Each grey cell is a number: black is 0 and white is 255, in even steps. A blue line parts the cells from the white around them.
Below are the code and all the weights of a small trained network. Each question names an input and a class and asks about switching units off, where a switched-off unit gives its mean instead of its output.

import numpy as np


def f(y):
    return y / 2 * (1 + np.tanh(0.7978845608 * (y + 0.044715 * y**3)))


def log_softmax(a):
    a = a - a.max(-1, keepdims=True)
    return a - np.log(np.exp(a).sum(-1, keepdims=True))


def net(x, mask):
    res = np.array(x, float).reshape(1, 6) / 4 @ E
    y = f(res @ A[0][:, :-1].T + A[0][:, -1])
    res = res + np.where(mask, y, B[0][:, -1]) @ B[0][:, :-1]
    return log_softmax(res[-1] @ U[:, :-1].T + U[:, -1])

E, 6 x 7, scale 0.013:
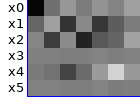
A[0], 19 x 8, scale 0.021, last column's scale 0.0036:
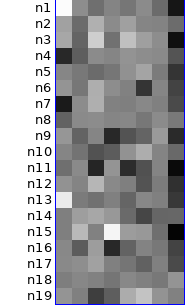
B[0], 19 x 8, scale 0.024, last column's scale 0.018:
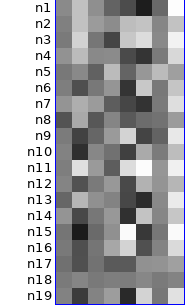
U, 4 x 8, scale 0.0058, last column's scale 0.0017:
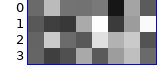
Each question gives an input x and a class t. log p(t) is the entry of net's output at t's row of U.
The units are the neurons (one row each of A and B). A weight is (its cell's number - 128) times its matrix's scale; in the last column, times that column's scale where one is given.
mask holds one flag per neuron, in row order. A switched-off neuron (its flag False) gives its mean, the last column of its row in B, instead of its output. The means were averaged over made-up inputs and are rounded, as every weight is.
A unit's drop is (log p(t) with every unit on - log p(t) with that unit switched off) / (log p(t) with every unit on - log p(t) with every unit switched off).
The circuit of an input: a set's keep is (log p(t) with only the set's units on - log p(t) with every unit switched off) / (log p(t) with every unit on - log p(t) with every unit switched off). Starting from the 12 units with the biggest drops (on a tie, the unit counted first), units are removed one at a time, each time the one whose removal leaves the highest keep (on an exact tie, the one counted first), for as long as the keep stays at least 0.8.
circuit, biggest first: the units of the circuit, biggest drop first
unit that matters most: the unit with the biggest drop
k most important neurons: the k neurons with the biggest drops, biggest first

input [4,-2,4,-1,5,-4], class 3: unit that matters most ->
n15
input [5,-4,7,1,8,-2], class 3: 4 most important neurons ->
(n19, n15, n10, n5)
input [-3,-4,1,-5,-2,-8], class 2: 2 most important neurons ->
(n3, n7)
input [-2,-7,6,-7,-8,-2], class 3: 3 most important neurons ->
(n6, n12, n11)
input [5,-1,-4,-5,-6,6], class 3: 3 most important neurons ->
(n14, n1, n13)
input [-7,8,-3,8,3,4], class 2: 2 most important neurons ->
(n11, n7)
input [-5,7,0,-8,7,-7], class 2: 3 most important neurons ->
(n11, n14, n6)
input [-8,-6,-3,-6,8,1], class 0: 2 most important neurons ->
(n1, n13)
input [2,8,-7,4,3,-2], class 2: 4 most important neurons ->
(n11, n9, n16, n10)
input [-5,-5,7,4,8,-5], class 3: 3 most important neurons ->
(n19, n10, n15)
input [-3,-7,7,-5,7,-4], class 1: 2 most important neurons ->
(n16, n9)
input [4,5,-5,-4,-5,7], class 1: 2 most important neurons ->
(n15, n3)
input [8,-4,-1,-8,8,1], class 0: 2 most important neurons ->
(n4, n7)
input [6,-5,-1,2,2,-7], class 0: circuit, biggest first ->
(n4)
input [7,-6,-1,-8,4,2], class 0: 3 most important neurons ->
(n4, n7, n11)
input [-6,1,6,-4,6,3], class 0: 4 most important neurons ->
(n1, n13, n15, n14)
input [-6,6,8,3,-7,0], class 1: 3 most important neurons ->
(n9, n16, n19)
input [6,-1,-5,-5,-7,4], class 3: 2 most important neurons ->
(n14, n1)
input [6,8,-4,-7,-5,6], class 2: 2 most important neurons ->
(n11, n1)
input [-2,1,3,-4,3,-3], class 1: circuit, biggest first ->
(n9)
